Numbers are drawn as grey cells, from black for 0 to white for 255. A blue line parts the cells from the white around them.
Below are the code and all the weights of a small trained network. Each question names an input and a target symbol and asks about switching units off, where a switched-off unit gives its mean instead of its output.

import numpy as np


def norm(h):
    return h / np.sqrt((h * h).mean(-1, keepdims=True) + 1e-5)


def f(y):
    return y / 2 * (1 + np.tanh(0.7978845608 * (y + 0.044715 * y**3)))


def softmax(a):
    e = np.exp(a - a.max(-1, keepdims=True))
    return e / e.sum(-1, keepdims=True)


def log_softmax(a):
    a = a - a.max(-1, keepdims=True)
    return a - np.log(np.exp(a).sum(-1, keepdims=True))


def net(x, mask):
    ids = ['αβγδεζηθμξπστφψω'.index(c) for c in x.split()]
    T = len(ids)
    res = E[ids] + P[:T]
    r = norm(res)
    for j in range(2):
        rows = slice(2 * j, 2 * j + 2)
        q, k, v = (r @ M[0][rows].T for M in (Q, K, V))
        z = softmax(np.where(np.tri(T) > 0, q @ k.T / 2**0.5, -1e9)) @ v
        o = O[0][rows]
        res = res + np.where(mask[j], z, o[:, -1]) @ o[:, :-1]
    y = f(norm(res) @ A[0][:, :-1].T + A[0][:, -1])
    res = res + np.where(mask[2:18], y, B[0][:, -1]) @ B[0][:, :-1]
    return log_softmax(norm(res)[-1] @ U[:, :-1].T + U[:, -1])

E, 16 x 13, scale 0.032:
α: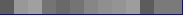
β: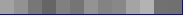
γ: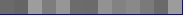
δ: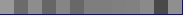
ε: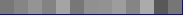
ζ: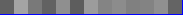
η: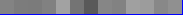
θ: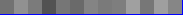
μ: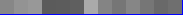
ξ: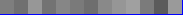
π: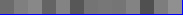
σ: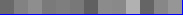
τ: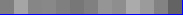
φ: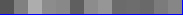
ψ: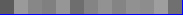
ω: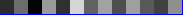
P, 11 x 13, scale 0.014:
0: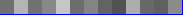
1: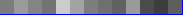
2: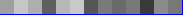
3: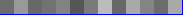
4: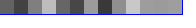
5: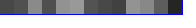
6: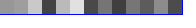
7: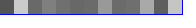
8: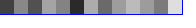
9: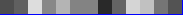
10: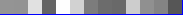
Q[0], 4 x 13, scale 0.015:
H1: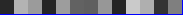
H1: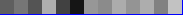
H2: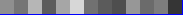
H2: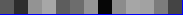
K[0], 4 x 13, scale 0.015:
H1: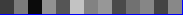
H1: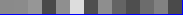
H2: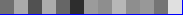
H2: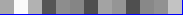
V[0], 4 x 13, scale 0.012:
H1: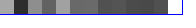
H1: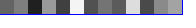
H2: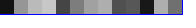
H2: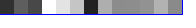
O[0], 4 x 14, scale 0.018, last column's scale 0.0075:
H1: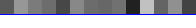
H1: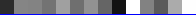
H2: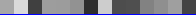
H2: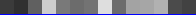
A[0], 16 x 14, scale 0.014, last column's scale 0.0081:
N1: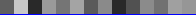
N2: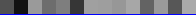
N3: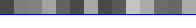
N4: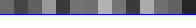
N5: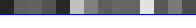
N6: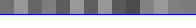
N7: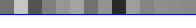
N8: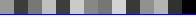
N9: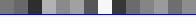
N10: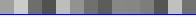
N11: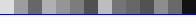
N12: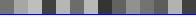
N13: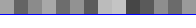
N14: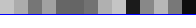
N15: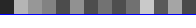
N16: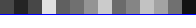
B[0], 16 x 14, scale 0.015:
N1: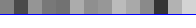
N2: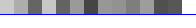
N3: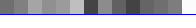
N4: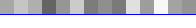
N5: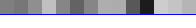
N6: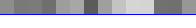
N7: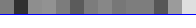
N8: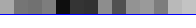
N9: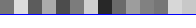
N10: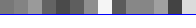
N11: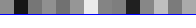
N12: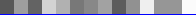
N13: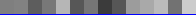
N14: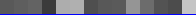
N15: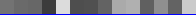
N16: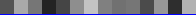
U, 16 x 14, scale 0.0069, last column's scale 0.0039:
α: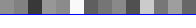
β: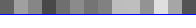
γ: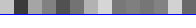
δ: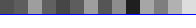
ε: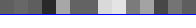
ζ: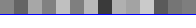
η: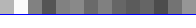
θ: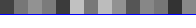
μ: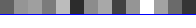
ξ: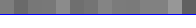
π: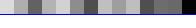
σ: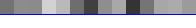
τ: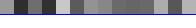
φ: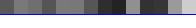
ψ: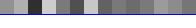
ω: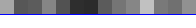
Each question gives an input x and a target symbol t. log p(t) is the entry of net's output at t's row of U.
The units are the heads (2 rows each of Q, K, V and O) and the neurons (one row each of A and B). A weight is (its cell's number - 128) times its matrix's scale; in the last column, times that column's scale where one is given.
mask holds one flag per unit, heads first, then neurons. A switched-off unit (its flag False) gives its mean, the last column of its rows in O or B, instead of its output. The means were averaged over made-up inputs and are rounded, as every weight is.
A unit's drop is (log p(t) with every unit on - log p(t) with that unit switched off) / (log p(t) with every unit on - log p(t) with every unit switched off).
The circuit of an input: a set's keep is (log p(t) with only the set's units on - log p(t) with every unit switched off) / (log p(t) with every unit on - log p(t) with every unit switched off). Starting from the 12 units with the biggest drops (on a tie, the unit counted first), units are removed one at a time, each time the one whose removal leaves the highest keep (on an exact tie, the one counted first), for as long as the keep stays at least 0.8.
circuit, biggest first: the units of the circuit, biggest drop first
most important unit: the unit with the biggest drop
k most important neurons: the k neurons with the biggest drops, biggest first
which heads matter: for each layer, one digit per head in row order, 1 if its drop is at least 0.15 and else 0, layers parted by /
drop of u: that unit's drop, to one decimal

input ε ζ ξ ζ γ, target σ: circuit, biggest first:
[H1; N5]
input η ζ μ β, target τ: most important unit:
H1
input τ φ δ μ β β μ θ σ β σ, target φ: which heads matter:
11
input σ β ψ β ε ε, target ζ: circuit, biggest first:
[H2; N12]
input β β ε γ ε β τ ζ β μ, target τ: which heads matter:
11
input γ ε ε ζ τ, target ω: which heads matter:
10
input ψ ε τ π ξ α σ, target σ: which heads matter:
11
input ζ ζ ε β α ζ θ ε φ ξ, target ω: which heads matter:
10
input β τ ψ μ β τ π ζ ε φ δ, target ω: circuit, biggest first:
[H1; N8; N13]
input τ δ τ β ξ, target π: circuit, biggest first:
[H1; N2]
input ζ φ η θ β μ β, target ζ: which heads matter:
01
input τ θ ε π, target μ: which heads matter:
01
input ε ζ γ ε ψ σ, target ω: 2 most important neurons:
[N8; N13]
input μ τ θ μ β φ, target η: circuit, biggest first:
[H2]
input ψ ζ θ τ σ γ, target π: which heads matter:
10
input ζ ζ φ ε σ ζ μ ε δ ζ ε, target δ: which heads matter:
11
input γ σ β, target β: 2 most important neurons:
[N4; N5]
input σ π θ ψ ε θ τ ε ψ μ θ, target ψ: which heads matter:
11
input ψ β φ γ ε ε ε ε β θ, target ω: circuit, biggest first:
[H1; N8]
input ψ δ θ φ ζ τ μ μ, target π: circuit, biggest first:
[H1]
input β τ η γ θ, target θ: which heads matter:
01
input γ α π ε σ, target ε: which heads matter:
11
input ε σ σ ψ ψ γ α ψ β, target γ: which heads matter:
01
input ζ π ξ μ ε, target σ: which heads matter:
10
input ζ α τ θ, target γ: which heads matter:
01
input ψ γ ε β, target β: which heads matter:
11
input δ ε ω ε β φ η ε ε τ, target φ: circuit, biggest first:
[H1]
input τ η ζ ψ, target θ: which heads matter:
01
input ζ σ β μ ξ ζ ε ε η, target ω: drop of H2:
0.3
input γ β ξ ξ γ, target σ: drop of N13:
0.0
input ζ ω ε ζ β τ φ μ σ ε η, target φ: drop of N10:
0.1
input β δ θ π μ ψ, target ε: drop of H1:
0.3
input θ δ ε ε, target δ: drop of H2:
0.6
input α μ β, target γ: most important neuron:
[N11]
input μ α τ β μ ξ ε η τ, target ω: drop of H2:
0.2
